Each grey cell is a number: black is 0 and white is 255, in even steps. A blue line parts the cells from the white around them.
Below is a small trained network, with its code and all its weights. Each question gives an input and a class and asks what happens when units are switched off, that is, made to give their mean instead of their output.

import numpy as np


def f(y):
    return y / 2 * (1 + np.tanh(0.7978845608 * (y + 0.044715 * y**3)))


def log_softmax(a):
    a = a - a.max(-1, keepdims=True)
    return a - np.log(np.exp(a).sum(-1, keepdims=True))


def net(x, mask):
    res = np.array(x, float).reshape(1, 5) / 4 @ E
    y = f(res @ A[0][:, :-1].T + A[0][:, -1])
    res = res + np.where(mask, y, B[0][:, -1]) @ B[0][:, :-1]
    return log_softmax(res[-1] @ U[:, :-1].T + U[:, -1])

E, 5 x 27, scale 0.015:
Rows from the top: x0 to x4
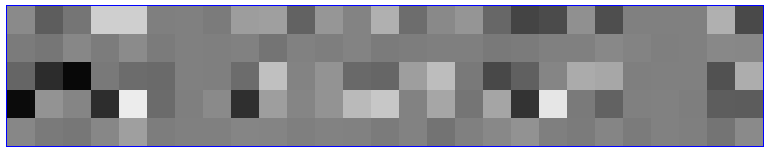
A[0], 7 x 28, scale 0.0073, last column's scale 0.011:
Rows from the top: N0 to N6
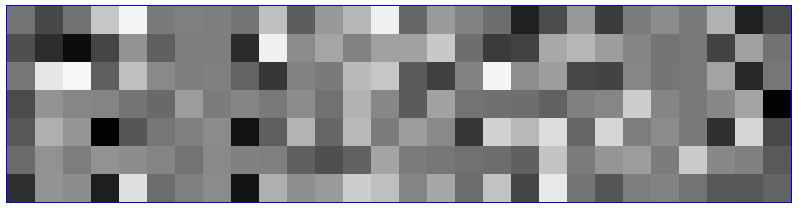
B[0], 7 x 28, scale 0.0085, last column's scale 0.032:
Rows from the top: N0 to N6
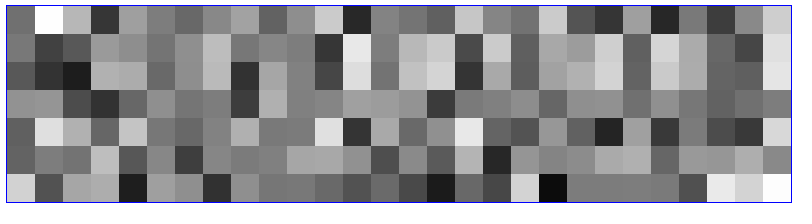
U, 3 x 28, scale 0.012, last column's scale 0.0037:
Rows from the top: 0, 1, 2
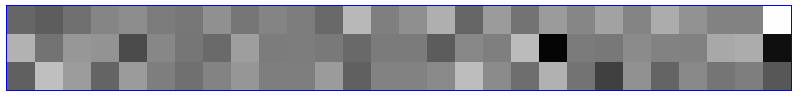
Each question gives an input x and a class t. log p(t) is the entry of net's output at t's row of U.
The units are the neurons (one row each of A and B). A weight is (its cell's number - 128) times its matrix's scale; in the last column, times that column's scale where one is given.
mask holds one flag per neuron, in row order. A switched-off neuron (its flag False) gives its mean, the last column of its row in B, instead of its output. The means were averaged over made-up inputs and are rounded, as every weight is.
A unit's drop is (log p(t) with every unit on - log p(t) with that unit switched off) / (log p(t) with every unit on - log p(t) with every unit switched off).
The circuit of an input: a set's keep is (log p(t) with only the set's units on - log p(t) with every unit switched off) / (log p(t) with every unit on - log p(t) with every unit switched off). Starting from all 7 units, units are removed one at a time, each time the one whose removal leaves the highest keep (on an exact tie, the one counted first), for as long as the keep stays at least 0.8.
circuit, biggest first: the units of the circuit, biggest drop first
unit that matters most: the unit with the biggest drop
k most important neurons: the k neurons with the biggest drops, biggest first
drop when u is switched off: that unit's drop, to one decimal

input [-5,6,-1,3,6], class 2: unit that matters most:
N4
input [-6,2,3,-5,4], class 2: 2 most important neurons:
(N6, N2)
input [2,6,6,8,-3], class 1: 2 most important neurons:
(N6, N2)
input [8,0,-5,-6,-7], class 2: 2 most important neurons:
(N6, N0)
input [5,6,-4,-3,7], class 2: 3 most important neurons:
(N6, N1, N0)
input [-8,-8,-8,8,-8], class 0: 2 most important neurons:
(N2, N0)
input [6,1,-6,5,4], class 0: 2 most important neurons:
(N2, N4)
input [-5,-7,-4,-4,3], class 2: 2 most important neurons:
(N6, N1)
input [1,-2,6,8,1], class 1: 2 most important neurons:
(N6, N2)
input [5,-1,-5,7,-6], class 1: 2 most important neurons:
(N6, N1)
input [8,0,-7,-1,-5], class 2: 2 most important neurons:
(N0, N1)
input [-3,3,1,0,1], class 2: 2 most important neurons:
(N6, N2)
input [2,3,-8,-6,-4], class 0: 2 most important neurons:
(N6, N2)
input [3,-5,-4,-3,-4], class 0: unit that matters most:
N6
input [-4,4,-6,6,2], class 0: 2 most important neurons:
(N2, N0)
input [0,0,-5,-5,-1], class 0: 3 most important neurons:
(N6, N4, N0)
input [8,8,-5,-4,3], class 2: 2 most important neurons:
(N0, N6)
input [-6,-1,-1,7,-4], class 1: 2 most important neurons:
(N6, N0)
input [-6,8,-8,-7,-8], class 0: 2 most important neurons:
(N6, N2)
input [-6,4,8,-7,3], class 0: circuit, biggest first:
(N6)
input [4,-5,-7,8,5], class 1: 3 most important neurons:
(N6, N1, N0)
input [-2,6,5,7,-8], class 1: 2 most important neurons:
(N6, N2)
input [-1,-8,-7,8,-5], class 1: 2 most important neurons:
(N6, N1)
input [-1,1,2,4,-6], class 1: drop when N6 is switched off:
0.9
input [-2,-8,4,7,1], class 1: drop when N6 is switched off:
1.9
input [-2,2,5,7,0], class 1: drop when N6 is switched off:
2.1
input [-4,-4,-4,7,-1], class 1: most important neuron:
(N6)
